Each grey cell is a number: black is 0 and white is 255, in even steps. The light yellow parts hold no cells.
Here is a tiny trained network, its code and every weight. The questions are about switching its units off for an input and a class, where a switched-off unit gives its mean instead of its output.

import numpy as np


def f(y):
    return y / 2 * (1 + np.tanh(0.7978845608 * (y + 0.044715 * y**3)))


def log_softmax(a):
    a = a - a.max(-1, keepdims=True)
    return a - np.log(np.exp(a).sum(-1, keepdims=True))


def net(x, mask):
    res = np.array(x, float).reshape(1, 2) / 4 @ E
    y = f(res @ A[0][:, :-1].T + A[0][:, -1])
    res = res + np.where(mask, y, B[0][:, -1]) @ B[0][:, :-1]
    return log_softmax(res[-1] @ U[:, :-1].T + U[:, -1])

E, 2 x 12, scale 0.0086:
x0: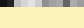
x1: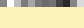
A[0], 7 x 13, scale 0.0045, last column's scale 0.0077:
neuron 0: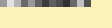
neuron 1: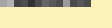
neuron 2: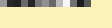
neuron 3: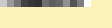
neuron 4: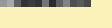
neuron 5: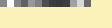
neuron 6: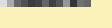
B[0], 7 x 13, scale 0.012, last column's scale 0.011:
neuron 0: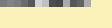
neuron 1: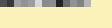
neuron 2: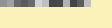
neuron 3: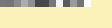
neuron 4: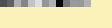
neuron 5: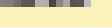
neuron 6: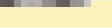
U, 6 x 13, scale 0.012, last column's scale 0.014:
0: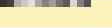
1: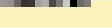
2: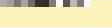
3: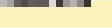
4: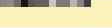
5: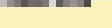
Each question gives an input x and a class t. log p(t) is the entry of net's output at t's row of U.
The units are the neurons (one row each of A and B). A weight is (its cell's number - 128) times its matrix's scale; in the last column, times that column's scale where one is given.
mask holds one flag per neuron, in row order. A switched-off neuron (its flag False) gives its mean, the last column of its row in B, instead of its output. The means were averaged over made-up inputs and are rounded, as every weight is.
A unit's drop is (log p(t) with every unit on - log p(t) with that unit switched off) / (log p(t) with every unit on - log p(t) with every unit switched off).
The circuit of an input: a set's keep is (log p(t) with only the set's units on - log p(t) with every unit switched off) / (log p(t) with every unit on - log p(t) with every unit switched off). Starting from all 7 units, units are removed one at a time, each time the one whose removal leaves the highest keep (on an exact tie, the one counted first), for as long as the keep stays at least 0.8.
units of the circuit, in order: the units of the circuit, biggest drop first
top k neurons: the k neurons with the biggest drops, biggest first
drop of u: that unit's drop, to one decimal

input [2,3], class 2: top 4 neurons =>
neuron 2; neuron 4; neuron 1; neuron 6
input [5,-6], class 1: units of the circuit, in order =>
neuron 3; neuron 6
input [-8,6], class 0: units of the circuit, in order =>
neuron 6
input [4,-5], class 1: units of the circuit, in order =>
neuron 3; neuron 6
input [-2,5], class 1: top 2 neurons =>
neuron 0; neuron 5
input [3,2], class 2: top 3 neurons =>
neuron 4; neuron 1; neuron 6
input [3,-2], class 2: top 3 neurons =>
neuron 4; neuron 1; neuron 6
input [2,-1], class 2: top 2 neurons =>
neuron 4; neuron 1
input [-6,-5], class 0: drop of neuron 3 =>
0.1
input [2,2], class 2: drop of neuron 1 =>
0.2
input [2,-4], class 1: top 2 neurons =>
neuron 3; neuron 6
